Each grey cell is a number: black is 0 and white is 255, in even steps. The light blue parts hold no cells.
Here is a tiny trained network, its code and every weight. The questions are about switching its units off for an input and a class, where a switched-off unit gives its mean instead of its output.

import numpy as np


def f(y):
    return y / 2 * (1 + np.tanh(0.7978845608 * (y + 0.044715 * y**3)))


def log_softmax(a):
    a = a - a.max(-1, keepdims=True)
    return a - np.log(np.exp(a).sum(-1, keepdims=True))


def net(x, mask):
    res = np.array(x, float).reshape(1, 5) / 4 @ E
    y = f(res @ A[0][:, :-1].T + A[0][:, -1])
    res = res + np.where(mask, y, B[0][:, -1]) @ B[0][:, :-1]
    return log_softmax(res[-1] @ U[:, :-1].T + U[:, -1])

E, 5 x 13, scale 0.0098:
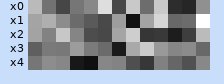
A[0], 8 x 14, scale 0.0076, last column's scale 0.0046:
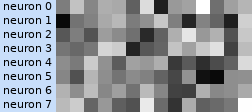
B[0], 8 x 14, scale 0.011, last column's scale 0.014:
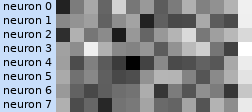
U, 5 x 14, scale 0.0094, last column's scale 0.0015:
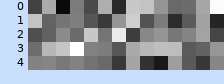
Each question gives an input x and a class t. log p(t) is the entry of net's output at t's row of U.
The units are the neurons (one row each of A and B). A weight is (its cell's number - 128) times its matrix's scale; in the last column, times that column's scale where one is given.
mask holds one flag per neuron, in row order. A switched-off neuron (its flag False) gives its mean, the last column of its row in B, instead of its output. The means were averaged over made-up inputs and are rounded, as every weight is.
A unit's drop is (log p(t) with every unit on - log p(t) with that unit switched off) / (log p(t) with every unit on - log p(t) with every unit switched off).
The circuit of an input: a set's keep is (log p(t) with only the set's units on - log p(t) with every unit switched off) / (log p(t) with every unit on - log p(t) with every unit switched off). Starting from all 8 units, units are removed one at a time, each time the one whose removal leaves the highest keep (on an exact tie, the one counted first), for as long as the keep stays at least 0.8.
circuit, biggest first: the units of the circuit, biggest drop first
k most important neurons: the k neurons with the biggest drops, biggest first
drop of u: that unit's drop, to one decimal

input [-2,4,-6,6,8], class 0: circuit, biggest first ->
[neuron 2]
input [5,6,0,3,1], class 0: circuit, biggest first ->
[neuron 4; neuron 3]
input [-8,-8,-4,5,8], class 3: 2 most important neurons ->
[neuron 3; neuron 4]
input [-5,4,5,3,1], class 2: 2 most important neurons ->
[neuron 4; neuron 5]
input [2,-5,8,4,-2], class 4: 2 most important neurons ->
[neuron 1; neuron 7]
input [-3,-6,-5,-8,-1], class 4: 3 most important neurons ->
[neuron 1; neuron 7; neuron 2]
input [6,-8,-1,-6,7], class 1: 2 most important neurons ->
[neuron 5; neuron 4]
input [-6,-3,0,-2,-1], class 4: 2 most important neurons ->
[neuron 1; neuron 2]
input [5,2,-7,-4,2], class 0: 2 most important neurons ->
[neuron 3; neuron 2]
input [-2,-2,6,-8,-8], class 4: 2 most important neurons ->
[neuron 1; neuron 6]
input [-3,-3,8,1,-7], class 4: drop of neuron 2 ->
0.0
